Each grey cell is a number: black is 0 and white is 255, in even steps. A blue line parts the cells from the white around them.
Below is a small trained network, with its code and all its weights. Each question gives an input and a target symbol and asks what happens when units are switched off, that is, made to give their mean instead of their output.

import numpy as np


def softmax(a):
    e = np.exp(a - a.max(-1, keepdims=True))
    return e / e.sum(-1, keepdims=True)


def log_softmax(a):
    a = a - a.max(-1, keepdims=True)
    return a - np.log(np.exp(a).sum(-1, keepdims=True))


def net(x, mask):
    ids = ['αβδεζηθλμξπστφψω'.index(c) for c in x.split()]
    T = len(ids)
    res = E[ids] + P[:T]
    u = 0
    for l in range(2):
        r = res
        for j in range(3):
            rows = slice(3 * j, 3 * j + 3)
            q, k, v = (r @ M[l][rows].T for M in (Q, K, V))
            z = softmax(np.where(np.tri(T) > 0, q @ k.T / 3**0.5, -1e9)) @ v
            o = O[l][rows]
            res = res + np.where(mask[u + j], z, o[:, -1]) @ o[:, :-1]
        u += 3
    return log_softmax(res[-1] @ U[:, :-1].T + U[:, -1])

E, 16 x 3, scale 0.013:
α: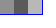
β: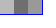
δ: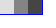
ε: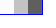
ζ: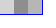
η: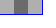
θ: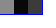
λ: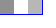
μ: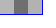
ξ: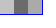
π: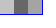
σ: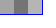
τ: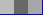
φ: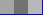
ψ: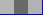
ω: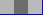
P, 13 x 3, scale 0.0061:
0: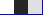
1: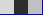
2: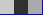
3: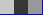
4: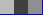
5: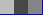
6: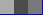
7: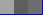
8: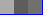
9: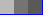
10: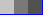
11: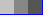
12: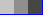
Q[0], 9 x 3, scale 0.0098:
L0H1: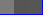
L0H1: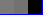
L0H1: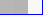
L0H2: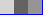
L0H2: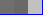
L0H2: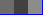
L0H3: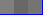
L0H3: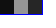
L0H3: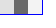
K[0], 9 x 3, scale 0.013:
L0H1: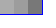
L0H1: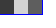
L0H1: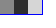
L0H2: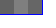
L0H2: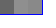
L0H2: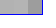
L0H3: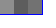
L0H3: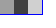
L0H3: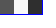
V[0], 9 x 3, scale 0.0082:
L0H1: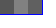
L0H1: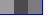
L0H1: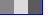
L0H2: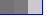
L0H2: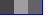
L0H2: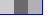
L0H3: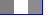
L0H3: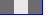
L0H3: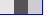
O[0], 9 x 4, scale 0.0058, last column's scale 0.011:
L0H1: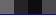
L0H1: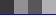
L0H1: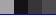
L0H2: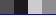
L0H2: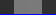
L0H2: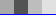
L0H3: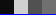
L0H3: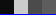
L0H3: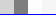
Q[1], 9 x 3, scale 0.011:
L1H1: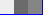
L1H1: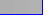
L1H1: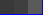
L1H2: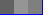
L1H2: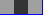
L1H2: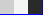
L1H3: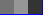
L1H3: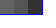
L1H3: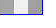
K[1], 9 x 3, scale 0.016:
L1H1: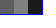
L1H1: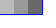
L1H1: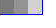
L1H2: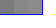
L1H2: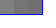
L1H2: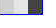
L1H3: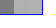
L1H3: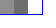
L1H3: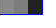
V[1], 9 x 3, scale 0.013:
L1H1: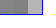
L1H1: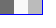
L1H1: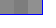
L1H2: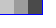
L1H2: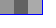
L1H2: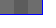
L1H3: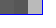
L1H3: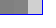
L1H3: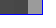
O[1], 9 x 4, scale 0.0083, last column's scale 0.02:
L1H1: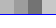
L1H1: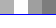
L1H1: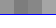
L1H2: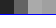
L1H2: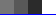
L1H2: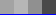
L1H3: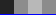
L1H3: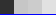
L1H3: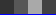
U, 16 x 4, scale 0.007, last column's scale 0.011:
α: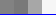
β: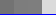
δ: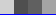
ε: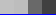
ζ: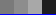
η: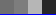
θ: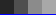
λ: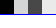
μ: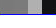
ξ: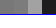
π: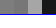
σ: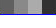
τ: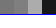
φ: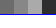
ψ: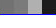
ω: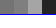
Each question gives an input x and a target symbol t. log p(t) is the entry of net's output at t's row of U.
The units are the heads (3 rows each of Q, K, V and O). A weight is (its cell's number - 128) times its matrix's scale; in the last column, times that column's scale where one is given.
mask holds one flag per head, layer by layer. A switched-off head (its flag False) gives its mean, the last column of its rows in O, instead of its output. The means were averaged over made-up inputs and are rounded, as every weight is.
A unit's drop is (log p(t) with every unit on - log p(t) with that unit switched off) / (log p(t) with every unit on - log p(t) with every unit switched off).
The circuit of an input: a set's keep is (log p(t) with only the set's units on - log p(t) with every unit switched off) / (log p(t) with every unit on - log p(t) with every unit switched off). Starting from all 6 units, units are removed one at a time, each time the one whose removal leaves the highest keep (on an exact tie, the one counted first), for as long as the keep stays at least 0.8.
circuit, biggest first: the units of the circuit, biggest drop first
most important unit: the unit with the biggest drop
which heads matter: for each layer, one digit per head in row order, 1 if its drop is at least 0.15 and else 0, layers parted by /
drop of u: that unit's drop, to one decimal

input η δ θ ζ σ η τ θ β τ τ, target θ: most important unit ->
L1H1
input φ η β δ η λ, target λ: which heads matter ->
001 / 000
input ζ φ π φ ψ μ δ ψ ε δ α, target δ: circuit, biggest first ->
[L1H3 L0H1]
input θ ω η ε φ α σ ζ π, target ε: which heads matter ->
001 / 101
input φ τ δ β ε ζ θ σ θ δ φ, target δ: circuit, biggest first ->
[L1H3 L0H3 L0H2]
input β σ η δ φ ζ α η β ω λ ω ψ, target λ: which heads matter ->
001 / 000
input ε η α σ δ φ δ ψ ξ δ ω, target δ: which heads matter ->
100 / 001
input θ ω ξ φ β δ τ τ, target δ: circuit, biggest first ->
[L1H3 L0H3 L1H2]
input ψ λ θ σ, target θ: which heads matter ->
100 / 101
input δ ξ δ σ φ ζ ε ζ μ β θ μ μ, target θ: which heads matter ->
100 / 100
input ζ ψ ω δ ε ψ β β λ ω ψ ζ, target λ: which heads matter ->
001 / 000
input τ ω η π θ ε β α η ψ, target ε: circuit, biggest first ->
[L0H3 L1H1 L1H3 L0H2]
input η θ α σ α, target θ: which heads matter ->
001 / 101
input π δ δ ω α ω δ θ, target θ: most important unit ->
L1H1
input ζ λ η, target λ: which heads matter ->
001 / 001
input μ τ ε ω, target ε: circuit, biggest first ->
[L1H1 L1H3 L0H3]
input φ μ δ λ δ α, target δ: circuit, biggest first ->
[L1H3 L1H2 L0H2]
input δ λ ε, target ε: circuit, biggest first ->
[L0H3 L1H1]
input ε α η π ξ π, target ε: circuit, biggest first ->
[L1H1 L0H3 L1H2]
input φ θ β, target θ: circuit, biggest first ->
[L1H3 L1H1]
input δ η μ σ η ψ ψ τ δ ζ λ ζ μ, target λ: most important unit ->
L0H3
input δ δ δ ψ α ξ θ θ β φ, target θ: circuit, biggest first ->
[L1H1 L1H3]
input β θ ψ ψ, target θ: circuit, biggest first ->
[L1H3 L1H1]
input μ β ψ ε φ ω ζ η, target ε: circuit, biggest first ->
[L1H1 L1H3 L0H3]
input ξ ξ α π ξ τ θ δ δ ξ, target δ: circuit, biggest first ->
[L1H3 L0H3 L0H2]
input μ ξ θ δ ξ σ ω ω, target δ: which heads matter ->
011 / 011
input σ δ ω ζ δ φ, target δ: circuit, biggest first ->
[L1H3 L1H2 L0H2]
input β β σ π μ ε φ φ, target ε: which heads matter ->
000 / 101
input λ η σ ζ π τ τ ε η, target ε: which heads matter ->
001 / 111
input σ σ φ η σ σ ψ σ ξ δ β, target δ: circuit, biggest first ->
[L1H3]
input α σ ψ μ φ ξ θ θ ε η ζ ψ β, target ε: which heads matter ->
011 / 101
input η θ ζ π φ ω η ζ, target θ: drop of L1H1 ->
0.5
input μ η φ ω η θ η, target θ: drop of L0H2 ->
0.1
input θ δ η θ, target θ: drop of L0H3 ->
0.1
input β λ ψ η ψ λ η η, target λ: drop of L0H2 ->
0.0
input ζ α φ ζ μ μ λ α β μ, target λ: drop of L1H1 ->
0.1
